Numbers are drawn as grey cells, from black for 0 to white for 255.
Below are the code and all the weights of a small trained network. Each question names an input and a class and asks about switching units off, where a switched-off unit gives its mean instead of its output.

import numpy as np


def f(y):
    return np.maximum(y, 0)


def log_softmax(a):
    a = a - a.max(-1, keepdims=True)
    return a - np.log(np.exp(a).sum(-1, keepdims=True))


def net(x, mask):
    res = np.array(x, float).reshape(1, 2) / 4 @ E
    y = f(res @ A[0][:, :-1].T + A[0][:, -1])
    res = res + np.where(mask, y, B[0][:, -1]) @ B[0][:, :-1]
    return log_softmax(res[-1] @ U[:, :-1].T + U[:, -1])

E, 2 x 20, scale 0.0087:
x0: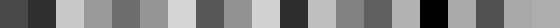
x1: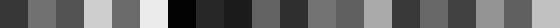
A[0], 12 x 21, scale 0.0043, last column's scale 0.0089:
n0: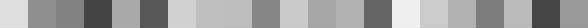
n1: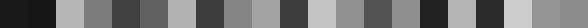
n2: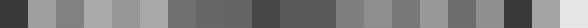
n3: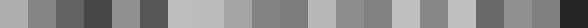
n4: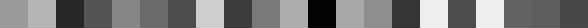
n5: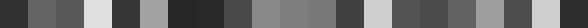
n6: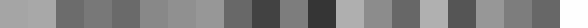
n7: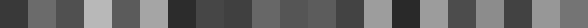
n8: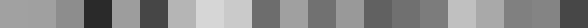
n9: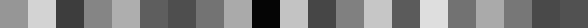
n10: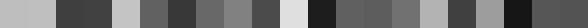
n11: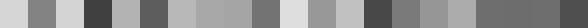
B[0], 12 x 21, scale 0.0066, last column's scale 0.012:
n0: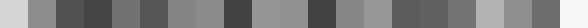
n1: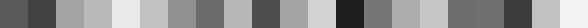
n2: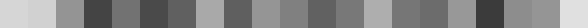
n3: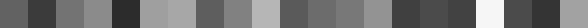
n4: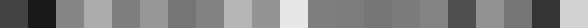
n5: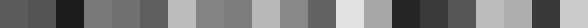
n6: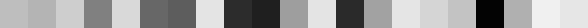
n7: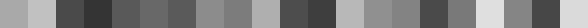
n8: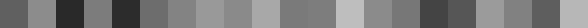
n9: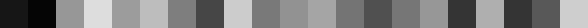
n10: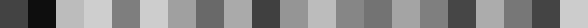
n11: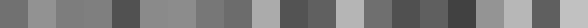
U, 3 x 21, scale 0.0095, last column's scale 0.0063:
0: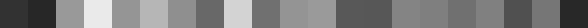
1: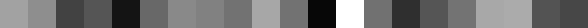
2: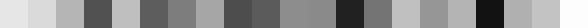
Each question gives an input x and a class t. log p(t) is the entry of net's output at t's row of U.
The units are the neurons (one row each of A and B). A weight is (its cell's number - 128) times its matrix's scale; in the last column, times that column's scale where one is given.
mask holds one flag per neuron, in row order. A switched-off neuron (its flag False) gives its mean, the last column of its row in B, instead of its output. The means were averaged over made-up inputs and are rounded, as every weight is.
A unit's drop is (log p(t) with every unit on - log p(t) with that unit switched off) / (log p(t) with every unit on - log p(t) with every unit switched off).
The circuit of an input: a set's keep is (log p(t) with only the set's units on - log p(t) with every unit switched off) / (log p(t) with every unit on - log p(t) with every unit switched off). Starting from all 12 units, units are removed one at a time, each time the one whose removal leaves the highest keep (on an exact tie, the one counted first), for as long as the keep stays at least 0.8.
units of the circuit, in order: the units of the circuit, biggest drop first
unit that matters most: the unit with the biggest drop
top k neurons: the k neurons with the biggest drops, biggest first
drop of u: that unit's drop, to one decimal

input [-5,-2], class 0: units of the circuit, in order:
n9
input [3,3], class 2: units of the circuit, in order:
n9, n4
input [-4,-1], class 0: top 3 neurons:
n9, n10, n4
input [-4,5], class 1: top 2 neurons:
n7, n1
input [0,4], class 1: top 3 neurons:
n1, n5, n7
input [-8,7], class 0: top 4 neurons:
n9, n10, n4, n6
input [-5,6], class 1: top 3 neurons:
n7, n1, n5
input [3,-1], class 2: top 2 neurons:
n9, n10
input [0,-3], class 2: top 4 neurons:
n5, n7, n4, n9
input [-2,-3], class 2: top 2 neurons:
n5, n7
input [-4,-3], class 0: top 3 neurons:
n9, n10, n2
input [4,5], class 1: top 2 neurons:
n6, n5
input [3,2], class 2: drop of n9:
0.6
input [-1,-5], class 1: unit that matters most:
n1
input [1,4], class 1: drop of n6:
0.2
